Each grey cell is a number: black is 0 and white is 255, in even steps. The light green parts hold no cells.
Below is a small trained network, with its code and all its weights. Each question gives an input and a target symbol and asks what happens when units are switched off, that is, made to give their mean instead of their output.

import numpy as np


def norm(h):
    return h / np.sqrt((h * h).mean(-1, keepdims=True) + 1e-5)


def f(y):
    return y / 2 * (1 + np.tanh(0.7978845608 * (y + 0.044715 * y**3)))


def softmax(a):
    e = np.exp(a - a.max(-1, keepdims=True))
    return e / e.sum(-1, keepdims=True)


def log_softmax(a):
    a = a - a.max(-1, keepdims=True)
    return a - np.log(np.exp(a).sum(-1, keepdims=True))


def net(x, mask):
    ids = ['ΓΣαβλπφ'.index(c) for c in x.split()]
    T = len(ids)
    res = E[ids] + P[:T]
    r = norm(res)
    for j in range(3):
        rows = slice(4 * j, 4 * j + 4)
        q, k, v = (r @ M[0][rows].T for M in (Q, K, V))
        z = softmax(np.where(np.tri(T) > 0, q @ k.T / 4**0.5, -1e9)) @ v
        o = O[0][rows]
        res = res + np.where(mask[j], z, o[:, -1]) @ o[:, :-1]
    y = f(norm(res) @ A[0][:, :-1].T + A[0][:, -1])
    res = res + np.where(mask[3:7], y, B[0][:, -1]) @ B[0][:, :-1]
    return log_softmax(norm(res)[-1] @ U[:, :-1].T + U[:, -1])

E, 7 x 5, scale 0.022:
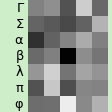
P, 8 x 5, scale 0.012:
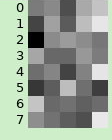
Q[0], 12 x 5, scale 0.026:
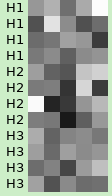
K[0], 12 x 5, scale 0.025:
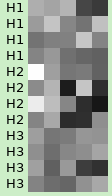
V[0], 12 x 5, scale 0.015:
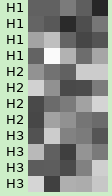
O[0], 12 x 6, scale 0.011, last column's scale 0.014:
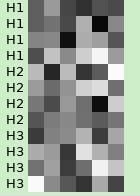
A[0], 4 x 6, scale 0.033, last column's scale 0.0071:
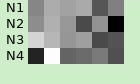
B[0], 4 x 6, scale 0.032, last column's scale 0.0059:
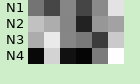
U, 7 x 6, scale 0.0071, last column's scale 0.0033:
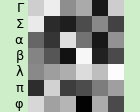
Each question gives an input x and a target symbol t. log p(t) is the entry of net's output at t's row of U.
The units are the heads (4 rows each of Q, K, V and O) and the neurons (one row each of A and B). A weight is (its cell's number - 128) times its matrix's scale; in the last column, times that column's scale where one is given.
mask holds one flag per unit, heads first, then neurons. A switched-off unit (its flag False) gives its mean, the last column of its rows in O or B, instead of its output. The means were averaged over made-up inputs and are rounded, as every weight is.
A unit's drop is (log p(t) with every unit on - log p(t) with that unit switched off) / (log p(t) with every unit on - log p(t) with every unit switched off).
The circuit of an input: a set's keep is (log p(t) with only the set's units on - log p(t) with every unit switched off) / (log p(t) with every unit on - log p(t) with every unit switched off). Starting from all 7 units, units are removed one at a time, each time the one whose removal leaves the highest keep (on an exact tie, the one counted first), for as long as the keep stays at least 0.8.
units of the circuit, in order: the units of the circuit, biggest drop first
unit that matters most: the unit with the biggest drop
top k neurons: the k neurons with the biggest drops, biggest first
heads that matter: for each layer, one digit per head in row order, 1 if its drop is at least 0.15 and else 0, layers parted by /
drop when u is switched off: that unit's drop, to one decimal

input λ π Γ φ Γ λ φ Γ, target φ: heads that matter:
101
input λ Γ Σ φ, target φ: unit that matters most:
H1
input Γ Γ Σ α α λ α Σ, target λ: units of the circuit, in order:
H1; N4; H2
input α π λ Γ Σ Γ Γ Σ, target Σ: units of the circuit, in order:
H1; H2; N4
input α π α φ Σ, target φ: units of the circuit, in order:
H3; H1
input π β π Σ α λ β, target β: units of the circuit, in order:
H1; N4; H2
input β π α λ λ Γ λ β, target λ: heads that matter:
000
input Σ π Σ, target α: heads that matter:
010
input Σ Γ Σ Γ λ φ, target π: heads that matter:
010
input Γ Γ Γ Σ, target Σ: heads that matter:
101
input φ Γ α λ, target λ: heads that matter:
100
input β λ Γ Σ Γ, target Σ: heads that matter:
101
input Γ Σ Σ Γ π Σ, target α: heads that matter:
000
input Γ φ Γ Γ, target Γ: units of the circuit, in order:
N3; H3
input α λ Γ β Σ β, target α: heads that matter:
100
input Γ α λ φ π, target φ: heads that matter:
001
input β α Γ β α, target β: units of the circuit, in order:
H1; N4; H3
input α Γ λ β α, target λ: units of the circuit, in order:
N4; H2
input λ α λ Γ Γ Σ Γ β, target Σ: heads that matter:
111
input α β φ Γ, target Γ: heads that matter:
000
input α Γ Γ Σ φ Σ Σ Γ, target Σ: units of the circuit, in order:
H3; N4
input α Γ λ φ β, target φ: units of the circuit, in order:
H3; H1
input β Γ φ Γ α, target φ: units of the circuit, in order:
H3; H1; N2
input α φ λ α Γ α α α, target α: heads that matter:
000
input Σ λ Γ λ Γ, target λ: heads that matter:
100
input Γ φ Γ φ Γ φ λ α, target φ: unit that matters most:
H3
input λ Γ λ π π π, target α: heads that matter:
010
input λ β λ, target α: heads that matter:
011
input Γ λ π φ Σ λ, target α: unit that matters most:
H3
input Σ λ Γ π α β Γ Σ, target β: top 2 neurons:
N4; N1
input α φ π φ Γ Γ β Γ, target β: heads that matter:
110
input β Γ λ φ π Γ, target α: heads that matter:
000
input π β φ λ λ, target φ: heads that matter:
001
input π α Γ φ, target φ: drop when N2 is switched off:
0.4
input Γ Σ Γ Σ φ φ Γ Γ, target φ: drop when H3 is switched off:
0.4
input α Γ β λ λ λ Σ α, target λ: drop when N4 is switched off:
0.2
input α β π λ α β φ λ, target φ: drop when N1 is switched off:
0.0
